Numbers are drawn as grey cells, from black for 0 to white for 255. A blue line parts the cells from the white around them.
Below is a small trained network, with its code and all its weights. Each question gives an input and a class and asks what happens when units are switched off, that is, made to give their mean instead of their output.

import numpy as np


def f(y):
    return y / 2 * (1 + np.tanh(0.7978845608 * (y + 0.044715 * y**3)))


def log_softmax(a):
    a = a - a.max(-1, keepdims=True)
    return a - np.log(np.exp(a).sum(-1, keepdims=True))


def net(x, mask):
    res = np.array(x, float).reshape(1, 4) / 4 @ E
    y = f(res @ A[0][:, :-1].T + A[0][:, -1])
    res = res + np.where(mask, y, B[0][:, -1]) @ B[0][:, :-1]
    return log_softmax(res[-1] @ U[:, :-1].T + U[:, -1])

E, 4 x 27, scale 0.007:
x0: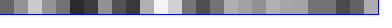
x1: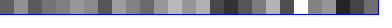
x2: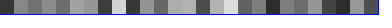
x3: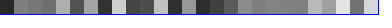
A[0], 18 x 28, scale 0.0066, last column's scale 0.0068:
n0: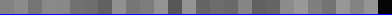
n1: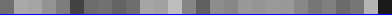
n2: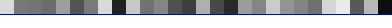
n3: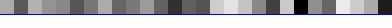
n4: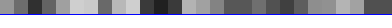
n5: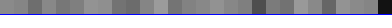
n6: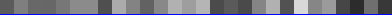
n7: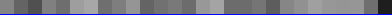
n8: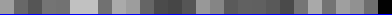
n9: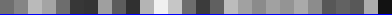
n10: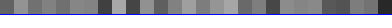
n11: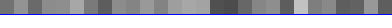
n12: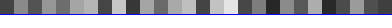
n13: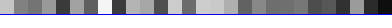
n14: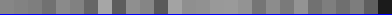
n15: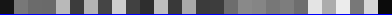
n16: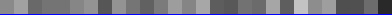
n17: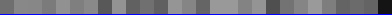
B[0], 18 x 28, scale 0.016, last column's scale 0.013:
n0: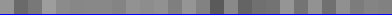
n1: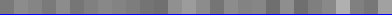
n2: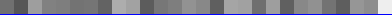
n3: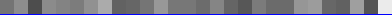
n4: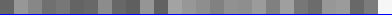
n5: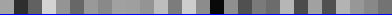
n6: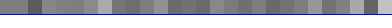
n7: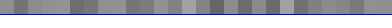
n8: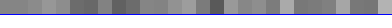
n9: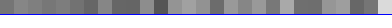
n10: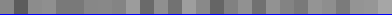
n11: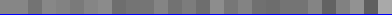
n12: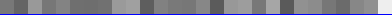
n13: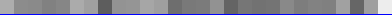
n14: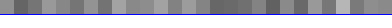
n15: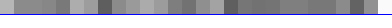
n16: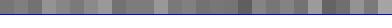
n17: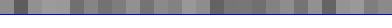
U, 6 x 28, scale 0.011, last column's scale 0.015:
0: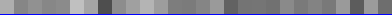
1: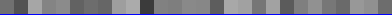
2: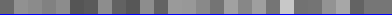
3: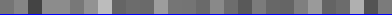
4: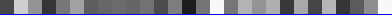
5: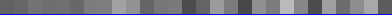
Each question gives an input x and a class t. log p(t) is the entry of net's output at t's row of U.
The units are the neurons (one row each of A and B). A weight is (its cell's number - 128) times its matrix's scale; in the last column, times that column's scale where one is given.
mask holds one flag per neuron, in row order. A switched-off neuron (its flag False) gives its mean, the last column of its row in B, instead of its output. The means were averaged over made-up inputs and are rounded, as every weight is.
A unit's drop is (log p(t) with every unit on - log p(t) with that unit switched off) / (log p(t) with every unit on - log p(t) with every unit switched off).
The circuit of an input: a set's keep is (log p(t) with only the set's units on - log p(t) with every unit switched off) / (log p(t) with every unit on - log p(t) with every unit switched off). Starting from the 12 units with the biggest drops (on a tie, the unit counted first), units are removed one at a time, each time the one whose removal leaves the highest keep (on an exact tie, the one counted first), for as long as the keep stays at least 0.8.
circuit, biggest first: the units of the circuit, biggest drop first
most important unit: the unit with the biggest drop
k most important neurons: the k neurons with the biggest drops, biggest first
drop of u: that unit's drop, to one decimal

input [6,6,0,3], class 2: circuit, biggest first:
[n9]
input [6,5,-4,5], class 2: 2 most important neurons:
[n9 n13]
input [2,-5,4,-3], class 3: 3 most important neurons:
[n3 n2 n15]
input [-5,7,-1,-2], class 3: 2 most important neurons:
[n6 n9]
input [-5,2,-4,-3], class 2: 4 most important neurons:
[n4 n12 n15 n8]
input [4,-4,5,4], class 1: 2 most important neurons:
[n12 n13]
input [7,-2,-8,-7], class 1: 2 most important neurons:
[n2 n15]
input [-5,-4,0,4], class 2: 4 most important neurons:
[n4 n13 n8 n6]
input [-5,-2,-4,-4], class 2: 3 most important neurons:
[n15 n4 n12]
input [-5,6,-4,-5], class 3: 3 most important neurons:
[n15 n6 n16]
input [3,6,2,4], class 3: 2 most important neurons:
[n6 n13]
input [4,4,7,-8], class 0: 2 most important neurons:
[n13 n2]
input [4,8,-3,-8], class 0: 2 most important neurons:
[n13 n3]
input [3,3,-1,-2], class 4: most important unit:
n3
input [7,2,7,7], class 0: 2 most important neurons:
[n15 n2]
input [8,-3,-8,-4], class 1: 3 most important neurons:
[n2 n4 n8]
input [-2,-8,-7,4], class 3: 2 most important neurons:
[n3 n12]
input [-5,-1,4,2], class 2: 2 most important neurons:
[n4 n2]
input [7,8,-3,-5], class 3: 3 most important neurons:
[n6 n4 n16]
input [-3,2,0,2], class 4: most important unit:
n9
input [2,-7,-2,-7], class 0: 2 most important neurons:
[n13 n6]
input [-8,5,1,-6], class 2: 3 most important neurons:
[n4 n15 n8]
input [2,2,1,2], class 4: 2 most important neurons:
[n13 n3]
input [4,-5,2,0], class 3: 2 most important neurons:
[n3 n4]
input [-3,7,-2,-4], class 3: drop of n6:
0.1
